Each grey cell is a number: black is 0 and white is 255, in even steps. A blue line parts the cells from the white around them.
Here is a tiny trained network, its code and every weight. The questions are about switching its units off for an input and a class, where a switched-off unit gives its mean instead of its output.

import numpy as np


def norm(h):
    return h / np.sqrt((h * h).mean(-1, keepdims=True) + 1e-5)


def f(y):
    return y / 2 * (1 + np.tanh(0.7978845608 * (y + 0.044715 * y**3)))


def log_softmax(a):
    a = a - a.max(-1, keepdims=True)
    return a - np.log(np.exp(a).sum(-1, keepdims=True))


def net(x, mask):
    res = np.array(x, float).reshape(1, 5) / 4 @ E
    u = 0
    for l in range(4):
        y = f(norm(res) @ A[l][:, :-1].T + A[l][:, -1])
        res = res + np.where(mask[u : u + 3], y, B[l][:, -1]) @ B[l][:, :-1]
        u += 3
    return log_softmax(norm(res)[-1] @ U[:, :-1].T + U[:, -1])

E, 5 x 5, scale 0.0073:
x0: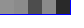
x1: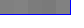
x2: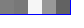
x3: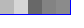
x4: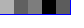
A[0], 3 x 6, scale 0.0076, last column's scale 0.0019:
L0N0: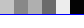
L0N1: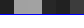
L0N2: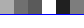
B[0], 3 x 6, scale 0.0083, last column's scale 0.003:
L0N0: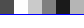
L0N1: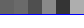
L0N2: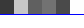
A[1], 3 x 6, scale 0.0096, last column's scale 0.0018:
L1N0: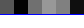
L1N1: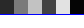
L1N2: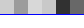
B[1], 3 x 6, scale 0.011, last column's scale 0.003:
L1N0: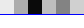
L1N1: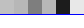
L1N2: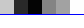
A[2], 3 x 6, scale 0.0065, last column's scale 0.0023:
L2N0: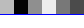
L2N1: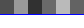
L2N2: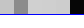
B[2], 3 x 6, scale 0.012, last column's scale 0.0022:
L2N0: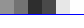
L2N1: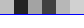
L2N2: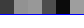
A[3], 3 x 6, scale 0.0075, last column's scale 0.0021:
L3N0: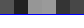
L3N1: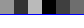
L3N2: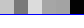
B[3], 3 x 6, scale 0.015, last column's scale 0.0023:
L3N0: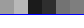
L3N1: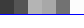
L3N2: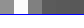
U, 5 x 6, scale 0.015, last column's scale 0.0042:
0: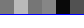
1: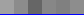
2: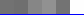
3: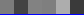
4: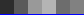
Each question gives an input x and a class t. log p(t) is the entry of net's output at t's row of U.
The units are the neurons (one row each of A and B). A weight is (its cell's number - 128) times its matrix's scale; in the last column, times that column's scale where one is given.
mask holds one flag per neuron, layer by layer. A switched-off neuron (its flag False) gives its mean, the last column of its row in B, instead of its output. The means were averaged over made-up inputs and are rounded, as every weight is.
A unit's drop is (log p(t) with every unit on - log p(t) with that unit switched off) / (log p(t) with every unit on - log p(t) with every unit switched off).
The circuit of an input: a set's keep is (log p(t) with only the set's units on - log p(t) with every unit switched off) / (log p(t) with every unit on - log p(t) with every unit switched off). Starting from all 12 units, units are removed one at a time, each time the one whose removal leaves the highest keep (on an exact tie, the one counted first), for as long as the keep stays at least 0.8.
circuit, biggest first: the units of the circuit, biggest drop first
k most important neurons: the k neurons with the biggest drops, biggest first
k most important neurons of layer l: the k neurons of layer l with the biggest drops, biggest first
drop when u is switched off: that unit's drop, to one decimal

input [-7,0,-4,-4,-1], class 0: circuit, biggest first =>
[L1N1]
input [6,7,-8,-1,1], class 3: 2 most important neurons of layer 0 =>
[L0N0 L0N1]
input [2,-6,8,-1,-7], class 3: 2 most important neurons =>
[L1N2 L2N0]
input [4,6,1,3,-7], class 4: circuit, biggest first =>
[L1N1 L1N0]
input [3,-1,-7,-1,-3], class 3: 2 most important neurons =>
[L2N1 L1N1]
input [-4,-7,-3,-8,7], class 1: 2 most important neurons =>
[L1N0 L1N1]
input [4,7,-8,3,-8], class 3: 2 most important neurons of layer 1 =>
[L1N1 L1N0]
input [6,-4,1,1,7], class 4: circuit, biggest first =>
[L3N1 L1N0]
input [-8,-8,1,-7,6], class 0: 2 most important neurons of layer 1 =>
[L1N1 L1N2]
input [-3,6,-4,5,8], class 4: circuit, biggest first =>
[L3N1 L1N0 L2N0 L1N2]
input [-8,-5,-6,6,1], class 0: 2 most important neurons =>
[L0N0 L1N2]
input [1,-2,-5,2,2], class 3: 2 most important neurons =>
[L2N2 L0N0]
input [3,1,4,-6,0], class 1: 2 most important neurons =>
[L1N0 L3N1]
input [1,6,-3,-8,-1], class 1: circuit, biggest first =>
[L1N0]
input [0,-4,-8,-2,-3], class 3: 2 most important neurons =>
[L2N1 L1N1]
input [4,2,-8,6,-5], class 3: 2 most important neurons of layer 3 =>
[L3N2 L3N0]
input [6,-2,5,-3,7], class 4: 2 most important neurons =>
[L3N1 L1N1]
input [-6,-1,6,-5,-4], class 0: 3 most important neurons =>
[L1N1 L2N2 L0N1]
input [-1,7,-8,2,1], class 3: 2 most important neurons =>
[L2N1 L1N0]
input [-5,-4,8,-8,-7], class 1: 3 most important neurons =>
[L2N0 L1N1 L3N1]
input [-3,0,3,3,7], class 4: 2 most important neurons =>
[L3N1 L1N0]
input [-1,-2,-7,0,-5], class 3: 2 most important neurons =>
[L2N1 L1N1]
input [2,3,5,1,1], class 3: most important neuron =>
[L1N2]
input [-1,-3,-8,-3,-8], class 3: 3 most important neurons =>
[L2N1 L1N1 L0N0]
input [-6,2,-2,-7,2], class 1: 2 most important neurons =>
[L1N0 L0N2]
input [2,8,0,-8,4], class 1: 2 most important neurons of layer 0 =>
[L0N2 L0N0]
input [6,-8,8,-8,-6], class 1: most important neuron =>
[L3N1]
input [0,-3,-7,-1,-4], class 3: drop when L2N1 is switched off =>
0.5
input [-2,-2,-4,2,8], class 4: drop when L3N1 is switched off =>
0.6
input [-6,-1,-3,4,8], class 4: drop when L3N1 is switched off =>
0.7
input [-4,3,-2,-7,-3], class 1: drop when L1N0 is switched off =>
0.2
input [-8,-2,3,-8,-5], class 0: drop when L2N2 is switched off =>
0.2
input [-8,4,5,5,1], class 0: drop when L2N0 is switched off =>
0.0
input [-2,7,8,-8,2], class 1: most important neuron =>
[L1N0]
